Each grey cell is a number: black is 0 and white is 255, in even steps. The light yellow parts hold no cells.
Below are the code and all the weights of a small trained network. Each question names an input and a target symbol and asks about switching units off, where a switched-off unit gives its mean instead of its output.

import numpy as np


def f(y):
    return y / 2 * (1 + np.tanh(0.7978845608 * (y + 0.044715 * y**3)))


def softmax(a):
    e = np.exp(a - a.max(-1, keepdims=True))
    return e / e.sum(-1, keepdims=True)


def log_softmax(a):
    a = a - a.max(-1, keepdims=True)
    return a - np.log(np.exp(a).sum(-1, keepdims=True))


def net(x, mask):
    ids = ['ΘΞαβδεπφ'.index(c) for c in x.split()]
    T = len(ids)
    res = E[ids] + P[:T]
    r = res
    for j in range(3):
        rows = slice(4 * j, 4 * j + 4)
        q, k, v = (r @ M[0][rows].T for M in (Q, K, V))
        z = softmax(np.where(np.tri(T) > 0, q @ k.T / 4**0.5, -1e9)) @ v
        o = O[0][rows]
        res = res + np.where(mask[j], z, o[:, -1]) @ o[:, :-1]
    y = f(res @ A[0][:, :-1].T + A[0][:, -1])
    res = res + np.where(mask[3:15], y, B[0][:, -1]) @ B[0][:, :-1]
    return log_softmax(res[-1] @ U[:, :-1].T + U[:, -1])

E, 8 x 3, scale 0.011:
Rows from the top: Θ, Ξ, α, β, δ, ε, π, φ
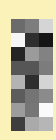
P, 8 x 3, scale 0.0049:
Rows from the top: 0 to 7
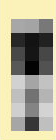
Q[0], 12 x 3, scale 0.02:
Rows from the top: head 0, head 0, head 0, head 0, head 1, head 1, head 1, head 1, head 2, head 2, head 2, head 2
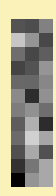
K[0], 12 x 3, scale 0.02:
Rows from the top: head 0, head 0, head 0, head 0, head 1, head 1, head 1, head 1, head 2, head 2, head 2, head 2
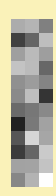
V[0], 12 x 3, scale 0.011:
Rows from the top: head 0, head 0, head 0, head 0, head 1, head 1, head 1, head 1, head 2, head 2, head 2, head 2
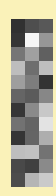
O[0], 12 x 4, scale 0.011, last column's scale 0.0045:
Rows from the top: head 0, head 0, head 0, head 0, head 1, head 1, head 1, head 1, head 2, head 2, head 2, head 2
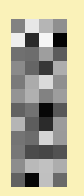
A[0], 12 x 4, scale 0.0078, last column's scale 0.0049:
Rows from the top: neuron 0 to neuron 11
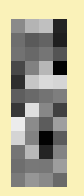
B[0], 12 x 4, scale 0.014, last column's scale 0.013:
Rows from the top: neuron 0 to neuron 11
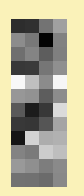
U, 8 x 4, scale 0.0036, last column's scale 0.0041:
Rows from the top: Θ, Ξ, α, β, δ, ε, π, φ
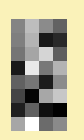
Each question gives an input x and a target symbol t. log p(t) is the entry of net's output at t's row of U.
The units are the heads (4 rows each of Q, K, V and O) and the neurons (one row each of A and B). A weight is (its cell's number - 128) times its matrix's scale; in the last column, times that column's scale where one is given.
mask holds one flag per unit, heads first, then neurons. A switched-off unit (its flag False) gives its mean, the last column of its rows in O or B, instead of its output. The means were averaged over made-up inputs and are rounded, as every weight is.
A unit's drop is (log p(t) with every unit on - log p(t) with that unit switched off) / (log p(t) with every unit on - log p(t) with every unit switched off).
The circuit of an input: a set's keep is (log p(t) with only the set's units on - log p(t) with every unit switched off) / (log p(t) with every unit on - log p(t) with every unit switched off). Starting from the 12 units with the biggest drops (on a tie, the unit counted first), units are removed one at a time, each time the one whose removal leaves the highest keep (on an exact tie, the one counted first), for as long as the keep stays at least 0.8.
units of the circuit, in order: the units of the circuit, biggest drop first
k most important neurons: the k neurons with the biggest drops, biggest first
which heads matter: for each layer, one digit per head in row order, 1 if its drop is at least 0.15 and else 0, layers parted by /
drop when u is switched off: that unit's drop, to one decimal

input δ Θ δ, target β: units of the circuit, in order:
(neuron 8; head 0; head 1; neuron 6)
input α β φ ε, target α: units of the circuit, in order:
(head 0; neuron 6)
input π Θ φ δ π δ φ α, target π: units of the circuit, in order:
(head 1; neuron 4)
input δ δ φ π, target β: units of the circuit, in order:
(head 1; head 0; neuron 8; neuron 6)
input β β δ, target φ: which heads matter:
001
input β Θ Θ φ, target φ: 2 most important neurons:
(neuron 6; neuron 7)
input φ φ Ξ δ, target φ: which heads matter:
011
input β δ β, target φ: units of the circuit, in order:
(head 2; neuron 4; head 0)
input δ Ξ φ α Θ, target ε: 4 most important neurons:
(neuron 6; neuron 0; neuron 3; neuron 8)
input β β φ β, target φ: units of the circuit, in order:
(head 2; neuron 6; head 0; neuron 4)
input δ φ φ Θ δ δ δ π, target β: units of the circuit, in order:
(neuron 8; head 1; head 0; neuron 6)
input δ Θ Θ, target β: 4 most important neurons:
(neuron 8; neuron 6; neuron 4; neuron 9)
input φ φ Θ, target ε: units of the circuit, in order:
(head 0; head 2)
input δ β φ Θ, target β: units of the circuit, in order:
(head 1; head 0; neuron 8; neuron 6)
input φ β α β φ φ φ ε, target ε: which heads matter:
101
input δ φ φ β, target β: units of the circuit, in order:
(neuron 8; head 1; head 0; neuron 6)
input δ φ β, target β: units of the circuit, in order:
(neuron 8; head 0; head 1; neuron 6)
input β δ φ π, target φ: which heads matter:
001
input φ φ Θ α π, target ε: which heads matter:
111
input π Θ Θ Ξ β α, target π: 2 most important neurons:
(neuron 6; neuron 4)
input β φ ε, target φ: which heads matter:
101
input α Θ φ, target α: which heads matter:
101
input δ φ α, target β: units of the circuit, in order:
(neuron 8; head 1; head 0; neuron 9)
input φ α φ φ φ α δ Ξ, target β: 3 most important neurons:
(neuron 8; neuron 6; neuron 4)
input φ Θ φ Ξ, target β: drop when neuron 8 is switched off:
0.6
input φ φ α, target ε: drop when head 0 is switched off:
1.0
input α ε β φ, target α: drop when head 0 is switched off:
0.8
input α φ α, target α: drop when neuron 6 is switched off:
0.4
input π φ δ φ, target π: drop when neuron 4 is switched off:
0.6
